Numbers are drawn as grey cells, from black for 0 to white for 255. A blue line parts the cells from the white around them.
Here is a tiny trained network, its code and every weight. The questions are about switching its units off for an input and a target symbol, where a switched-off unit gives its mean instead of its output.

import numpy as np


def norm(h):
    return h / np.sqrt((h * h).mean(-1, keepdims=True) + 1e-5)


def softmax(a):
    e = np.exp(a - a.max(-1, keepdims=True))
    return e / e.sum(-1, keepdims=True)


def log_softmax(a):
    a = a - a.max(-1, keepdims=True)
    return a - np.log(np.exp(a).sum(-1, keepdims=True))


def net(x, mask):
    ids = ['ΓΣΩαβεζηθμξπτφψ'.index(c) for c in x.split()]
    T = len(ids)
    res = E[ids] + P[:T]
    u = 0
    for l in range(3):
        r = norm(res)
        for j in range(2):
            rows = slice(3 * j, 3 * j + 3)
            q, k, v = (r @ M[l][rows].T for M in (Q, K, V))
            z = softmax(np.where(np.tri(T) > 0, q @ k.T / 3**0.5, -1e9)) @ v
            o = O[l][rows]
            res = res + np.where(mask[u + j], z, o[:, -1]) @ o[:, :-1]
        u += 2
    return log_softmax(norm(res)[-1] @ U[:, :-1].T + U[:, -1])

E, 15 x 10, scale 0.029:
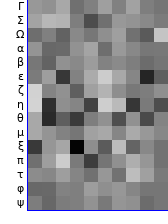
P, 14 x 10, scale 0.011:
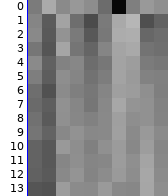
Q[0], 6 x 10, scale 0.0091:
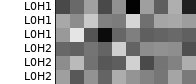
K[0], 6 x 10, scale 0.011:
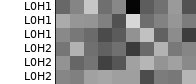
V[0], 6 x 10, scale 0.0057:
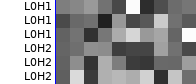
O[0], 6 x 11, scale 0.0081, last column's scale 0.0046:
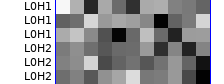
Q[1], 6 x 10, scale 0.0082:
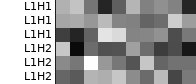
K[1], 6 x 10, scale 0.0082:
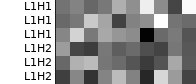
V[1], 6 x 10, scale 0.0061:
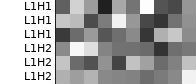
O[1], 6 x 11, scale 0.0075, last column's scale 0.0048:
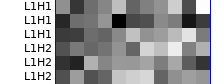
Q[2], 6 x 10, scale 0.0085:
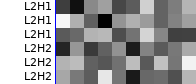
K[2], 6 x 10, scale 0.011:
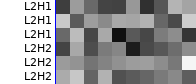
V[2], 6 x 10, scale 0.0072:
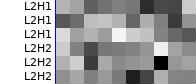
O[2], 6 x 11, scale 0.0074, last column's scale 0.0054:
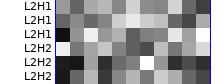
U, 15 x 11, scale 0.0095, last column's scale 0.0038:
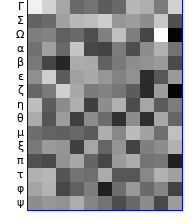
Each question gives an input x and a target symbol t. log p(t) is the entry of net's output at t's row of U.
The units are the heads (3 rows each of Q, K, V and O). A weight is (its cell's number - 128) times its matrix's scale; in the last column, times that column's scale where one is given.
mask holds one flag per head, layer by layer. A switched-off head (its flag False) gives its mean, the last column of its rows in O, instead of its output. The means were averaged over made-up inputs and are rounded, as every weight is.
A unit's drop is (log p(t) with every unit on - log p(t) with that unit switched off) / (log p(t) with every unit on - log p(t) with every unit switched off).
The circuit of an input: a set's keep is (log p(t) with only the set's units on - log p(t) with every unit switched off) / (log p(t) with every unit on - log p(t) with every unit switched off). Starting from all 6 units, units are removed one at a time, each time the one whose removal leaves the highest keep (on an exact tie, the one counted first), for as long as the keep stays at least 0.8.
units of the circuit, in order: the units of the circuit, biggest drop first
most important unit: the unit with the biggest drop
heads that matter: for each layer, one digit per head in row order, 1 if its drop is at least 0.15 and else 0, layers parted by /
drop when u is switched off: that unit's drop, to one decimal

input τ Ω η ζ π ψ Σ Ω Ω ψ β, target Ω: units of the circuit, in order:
L1H1, L2H2
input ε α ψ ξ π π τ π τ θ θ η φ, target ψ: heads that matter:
01 / 10 / 00
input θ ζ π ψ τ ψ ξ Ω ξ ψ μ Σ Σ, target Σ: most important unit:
L1H1
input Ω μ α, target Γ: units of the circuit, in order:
L0H1, L0H2
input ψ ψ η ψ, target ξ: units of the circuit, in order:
L0H2, L0H1, L2H2
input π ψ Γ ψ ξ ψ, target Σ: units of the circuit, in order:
L1H1, L2H1
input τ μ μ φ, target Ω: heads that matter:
00 / 10 / 00
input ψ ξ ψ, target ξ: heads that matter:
11 / 00 / 01
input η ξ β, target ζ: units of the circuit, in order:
L1H1, L0H1
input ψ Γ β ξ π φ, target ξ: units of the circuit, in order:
L0H2, L2H2
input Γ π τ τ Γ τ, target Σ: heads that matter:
00 / 11 / 10
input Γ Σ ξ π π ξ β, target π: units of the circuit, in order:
L1H1, L2H2, L0H1
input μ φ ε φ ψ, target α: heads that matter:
00 / 11 / 11
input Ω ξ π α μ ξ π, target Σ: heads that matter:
10 / 10 / 00
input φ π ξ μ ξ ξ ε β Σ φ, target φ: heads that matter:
11 / 11 / 10
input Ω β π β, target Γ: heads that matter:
11 / 00 / 00
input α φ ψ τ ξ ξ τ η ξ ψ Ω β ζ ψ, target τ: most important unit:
L2H2
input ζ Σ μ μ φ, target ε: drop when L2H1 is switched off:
0.3
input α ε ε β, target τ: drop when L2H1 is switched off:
0.2
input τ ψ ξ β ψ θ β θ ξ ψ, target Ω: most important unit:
L1H1
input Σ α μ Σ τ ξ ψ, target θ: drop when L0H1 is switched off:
1.3
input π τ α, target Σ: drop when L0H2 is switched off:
-0.1
